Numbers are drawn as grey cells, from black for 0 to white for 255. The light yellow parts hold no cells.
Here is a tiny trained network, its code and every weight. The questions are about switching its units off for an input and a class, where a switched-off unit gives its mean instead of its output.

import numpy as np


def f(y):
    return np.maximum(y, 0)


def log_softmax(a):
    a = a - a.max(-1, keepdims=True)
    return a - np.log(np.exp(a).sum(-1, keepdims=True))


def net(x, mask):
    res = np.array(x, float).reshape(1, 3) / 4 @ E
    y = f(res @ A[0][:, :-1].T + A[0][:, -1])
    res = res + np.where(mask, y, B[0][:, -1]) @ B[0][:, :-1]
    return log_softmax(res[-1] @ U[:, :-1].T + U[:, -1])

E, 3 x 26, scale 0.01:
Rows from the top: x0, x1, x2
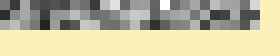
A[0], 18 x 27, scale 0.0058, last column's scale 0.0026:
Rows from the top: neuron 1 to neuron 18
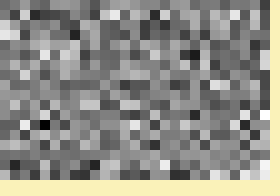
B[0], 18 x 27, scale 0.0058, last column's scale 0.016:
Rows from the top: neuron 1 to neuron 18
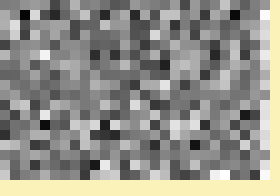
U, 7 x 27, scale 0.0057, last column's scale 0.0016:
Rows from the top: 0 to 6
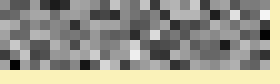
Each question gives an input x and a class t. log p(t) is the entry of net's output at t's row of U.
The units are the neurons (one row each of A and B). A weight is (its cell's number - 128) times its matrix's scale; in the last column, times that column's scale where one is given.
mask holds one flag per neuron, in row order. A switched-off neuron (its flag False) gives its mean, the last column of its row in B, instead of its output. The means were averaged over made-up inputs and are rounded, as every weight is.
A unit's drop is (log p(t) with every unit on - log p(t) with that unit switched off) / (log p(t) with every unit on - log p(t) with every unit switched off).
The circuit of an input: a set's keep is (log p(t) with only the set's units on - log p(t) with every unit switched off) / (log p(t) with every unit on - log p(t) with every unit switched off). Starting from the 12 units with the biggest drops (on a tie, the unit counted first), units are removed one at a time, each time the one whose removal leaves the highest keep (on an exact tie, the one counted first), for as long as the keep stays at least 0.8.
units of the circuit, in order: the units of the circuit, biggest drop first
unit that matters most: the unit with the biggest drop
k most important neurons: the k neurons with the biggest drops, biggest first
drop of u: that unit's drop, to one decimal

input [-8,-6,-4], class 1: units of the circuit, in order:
neuron 14
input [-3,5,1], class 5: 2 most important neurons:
neuron 6; neuron 11
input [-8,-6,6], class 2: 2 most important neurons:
neuron 4; neuron 3
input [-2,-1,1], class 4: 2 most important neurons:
neuron 18; neuron 6
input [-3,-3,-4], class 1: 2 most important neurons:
neuron 6; neuron 14
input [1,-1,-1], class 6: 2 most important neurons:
neuron 13; neuron 2
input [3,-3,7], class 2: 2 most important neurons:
neuron 3; neuron 15
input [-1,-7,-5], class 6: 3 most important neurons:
neuron 18; neuron 2; neuron 17
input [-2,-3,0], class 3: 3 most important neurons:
neuron 17; neuron 15; neuron 11
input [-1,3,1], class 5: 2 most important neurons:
neuron 2; neuron 6
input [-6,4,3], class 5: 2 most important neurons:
neuron 11; neuron 6
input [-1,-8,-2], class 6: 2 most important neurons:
neuron 18; neuron 2
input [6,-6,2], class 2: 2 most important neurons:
neuron 18; neuron 13
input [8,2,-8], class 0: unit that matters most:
neuron 2
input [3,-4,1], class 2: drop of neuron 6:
0.1
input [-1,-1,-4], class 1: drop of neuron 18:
0.1
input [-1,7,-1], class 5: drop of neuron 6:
0.5
